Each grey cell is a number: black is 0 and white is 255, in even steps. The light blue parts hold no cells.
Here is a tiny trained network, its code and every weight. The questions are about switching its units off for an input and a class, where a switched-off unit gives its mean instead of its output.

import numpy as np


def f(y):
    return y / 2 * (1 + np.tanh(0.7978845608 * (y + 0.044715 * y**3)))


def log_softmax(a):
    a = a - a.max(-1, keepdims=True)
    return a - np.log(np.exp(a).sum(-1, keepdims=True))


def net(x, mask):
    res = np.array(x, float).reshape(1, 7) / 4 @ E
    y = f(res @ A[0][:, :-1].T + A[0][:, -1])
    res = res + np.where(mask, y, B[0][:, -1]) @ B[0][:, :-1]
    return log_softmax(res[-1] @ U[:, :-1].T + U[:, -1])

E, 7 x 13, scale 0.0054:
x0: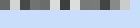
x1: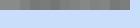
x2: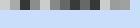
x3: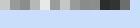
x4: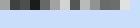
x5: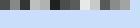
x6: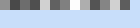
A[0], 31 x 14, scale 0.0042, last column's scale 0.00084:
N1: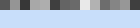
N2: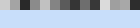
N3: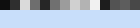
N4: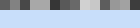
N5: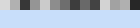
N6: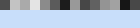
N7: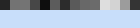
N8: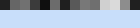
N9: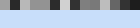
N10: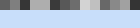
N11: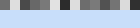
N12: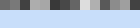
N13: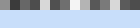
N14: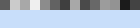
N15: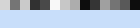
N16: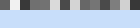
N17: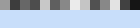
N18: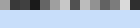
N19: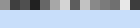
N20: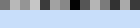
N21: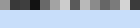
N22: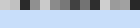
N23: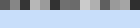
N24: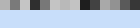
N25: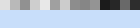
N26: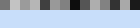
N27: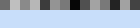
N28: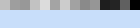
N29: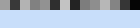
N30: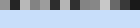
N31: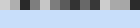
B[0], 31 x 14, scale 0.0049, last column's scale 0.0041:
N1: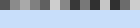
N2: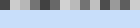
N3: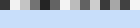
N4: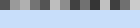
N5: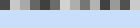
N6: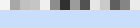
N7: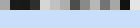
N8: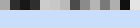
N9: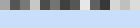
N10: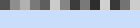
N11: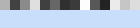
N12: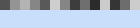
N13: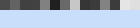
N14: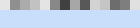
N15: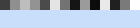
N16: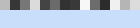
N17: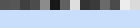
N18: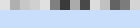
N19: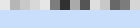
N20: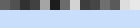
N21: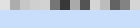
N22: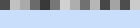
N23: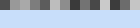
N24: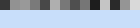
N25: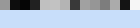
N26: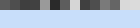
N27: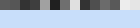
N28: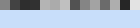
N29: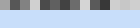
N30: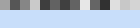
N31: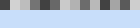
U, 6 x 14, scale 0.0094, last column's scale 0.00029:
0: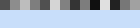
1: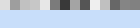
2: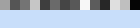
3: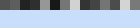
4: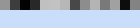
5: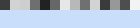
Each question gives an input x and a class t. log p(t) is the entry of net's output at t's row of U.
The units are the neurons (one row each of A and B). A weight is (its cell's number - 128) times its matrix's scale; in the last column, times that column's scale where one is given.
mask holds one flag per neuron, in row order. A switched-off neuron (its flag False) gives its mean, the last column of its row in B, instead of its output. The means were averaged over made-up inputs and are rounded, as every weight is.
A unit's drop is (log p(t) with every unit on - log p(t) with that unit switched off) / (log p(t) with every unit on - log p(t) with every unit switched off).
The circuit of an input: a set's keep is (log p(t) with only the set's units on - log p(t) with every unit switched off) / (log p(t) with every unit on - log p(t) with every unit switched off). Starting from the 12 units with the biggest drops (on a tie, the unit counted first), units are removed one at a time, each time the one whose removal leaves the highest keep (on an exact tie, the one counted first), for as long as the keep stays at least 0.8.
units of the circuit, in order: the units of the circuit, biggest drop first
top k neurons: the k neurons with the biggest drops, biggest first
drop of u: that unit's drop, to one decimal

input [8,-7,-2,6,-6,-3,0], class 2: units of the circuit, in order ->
[N11]
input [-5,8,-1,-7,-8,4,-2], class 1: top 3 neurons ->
[N6; N14; N25]
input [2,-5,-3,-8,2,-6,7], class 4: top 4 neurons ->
[N8; N7; N27; N20]
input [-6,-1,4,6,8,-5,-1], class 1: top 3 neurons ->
[N19; N18; N21]
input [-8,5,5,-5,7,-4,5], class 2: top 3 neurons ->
[N30; N9; N29]
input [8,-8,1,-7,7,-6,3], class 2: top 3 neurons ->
[N11; N16; N6]
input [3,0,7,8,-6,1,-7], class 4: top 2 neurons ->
[N25; N28]
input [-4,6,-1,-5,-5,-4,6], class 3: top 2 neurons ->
[N17; N13]
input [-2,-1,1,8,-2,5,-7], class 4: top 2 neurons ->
[N25; N28]
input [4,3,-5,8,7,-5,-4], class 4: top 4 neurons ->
[N25; N28; N6; N14]
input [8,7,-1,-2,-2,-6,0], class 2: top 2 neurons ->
[N11; N16]
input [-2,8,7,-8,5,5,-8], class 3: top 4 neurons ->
[N27; N20; N26; N25]
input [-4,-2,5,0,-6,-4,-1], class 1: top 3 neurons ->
[N6; N14; N3]
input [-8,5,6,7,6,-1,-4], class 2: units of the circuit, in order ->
[N9]
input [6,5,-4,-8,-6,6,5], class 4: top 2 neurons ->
[N8; N7]
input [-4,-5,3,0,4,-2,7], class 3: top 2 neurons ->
[N17; N13]
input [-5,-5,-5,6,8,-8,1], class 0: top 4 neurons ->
[N15; N24; N6; N14]
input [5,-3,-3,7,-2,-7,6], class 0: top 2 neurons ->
[N15; N24]
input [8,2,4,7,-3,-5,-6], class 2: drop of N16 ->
0.4
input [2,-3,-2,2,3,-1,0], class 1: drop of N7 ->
0.2
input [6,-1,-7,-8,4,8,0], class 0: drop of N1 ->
0.2
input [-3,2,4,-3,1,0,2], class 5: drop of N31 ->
0.1
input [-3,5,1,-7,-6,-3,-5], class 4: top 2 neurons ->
[N7; N8]
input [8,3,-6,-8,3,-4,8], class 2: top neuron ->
[N11]
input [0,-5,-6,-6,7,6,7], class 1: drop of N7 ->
0.0
